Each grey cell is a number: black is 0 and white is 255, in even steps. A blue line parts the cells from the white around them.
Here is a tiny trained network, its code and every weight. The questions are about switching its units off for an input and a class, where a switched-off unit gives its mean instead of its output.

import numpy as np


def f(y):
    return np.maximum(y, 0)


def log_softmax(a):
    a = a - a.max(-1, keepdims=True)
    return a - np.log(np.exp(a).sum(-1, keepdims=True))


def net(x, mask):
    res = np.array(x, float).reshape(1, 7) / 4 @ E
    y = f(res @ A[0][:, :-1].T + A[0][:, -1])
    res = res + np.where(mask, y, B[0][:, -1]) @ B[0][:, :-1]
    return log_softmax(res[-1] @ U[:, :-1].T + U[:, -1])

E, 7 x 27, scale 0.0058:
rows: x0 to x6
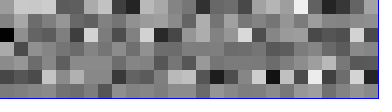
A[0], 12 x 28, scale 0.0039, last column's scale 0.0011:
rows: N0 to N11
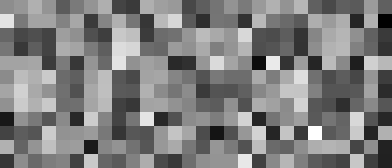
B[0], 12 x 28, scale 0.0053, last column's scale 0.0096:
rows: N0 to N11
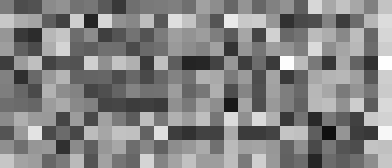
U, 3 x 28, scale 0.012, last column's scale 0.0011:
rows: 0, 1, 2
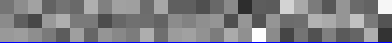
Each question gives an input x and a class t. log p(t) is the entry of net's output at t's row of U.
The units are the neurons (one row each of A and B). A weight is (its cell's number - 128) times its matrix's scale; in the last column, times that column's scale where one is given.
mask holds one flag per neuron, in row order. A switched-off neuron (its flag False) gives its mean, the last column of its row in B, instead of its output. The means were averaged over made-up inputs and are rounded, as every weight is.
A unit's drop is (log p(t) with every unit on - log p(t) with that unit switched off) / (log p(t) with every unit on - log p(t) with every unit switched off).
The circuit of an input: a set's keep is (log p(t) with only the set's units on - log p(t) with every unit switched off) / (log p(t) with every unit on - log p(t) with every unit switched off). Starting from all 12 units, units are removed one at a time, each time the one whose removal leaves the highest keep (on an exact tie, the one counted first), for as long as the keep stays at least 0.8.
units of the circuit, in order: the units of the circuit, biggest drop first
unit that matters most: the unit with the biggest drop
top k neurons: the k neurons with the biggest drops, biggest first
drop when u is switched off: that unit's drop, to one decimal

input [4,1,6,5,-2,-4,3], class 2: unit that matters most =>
N8
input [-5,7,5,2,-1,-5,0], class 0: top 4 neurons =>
(N4; N1; N7; N5)
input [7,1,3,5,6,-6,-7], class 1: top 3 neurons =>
(N9; N7; N5)
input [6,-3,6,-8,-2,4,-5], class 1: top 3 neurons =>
(N7; N1; N5)
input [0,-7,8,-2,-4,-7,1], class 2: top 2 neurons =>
(N8; N11)
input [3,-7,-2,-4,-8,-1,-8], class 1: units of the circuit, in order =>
(N9; N8)
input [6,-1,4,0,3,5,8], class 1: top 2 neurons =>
(N4; N7)
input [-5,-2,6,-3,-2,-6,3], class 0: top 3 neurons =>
(N4; N1; N10)
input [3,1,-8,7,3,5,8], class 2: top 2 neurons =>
(N1; N4)
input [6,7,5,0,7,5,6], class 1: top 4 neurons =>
(N4; N7; N5; N6)
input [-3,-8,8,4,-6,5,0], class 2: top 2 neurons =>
(N8; N11)
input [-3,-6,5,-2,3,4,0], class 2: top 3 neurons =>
(N4; N8; N11)
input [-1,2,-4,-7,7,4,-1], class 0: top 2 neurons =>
(N9; N8)
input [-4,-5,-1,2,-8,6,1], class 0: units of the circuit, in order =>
(N9)
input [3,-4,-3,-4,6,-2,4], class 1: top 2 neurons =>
(N9; N8)
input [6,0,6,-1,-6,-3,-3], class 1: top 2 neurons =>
(N7; N1)
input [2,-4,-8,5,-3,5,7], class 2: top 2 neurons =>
(N1; N4)
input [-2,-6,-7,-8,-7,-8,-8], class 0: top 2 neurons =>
(N4; N8)
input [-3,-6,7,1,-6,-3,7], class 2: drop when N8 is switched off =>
0.1
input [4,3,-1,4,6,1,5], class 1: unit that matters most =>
N4
